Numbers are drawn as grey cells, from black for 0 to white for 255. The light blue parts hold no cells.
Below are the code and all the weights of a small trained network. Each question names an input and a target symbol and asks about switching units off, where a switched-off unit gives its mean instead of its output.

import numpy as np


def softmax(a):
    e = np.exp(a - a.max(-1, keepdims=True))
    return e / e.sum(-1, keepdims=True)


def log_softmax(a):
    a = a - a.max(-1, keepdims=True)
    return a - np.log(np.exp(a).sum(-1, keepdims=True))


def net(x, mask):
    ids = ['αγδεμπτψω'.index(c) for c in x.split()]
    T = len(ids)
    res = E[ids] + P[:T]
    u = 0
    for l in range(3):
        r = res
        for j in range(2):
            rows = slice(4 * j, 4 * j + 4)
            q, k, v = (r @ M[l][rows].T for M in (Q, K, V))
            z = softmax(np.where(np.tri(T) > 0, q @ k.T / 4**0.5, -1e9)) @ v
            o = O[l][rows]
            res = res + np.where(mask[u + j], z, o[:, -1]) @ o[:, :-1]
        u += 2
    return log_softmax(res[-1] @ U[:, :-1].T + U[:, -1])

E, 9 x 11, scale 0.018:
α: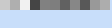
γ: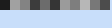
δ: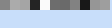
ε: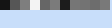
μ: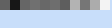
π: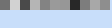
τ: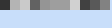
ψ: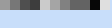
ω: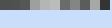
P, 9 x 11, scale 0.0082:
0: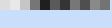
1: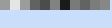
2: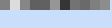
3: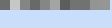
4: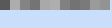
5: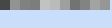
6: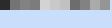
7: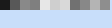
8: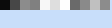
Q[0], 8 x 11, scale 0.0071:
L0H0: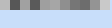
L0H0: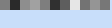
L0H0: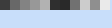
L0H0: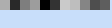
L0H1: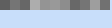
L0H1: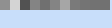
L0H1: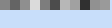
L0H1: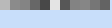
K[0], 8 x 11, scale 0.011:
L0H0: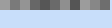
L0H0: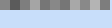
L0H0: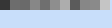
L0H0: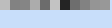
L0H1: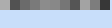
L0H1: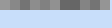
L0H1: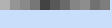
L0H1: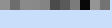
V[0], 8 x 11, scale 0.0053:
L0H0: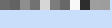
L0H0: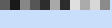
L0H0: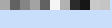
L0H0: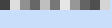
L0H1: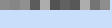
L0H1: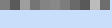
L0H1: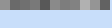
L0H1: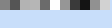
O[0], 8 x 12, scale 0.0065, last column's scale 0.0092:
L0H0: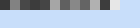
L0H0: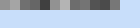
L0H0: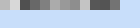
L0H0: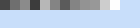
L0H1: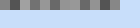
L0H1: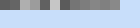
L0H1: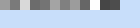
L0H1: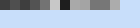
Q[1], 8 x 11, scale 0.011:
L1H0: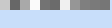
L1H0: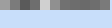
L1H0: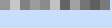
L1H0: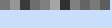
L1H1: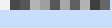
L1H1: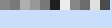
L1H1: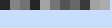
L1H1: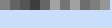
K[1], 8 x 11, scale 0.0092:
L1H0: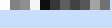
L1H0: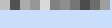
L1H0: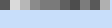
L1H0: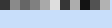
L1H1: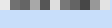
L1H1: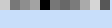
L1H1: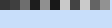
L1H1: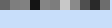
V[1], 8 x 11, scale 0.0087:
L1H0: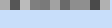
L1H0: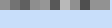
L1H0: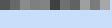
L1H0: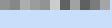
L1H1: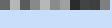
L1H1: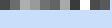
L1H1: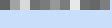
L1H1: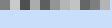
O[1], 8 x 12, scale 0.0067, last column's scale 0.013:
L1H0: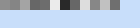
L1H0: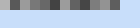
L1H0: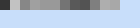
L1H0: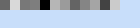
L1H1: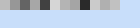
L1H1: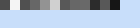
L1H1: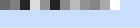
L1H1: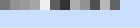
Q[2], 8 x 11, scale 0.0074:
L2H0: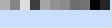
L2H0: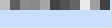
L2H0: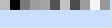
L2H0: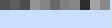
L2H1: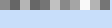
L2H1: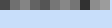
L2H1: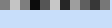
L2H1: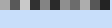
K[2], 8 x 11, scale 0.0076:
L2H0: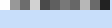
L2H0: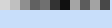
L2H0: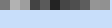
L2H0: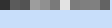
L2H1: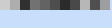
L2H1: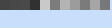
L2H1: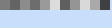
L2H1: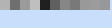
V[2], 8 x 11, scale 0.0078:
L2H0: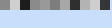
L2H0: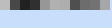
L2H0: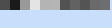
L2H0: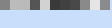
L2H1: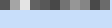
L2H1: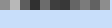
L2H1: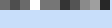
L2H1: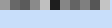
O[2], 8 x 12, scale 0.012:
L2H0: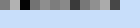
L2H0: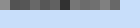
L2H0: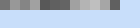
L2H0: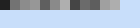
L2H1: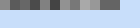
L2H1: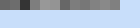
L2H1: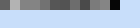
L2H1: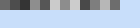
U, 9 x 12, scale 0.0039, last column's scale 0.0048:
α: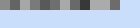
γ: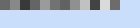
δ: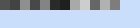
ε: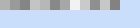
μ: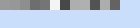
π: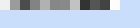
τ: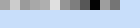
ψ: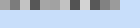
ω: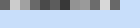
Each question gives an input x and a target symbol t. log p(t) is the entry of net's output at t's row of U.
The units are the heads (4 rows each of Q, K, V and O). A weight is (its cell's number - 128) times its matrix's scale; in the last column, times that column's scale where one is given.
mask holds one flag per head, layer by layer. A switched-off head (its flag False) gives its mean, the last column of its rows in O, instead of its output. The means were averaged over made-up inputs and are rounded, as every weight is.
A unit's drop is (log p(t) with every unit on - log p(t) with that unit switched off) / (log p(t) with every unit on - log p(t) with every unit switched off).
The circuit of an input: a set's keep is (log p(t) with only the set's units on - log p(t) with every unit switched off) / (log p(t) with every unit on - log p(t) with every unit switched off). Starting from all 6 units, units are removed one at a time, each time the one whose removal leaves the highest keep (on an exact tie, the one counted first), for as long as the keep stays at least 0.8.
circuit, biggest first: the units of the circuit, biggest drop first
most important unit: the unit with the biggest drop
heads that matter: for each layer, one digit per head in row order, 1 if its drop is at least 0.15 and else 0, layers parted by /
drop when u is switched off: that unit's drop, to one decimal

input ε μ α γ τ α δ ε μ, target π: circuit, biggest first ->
L1H1, L0H0, L2H0
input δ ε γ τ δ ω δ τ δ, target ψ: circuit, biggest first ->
L1H1, L2H1, L0H0
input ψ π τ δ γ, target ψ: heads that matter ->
00 / 01 / 11
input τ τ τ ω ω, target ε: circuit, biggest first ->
L1H1, L2H0
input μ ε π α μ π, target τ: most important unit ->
L0H0
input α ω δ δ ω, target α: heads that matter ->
00 / 01 / 10
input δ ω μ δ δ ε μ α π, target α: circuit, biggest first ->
L1H1, L0H0, L2H0
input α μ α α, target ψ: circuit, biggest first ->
L2H0, L1H1
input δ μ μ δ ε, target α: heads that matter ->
10 / 01 / 10
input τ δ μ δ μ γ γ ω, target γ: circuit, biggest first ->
L1H1, L2H0
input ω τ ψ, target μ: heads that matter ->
10 / 11 / 11
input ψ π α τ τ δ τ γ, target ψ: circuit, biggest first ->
L1H1, L2H1
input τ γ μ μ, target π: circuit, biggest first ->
L0H0, L2H0, L1H1
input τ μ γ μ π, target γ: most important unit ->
L1H1
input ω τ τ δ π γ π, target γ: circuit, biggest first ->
L2H0, L1H1
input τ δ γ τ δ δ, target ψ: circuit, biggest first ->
L1H1, L2H1, L1H0
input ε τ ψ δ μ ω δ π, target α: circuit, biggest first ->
L1H1, L2H0
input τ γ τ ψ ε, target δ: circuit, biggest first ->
L2H0, L1H1, L2H1
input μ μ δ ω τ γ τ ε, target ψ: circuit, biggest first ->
L1H1, L2H1
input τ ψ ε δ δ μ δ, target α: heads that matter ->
00 / 01 / 10
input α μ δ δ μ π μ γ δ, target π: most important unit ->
L1H1
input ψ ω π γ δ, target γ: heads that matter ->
10 / 01 / 11
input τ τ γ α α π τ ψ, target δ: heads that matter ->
00 / 00 / 11
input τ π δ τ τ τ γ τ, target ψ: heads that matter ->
00 / 01 / 01
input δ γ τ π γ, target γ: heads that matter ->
00 / 11 / 11
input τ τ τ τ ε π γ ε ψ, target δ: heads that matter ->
10 / 00 / 11
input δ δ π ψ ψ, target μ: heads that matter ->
00 / 01 / 11
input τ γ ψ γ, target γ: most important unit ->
L1H0
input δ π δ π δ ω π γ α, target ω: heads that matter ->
11 / 01 / 11
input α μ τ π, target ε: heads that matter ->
10 / 01 / 10
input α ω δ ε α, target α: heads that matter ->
00 / 01 / 10
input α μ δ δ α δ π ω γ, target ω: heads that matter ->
00 / 01 / 11
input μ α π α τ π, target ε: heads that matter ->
00 / 01 / 10
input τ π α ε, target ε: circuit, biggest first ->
L2H0
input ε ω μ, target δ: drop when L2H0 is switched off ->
0.2
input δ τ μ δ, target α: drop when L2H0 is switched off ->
0.3
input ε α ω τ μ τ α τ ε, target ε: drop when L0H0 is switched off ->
-0.1
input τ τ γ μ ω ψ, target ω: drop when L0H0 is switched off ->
0.1
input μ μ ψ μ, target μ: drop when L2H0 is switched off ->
0.1
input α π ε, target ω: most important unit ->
L2H1
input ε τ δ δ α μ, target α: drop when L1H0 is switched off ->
0.0
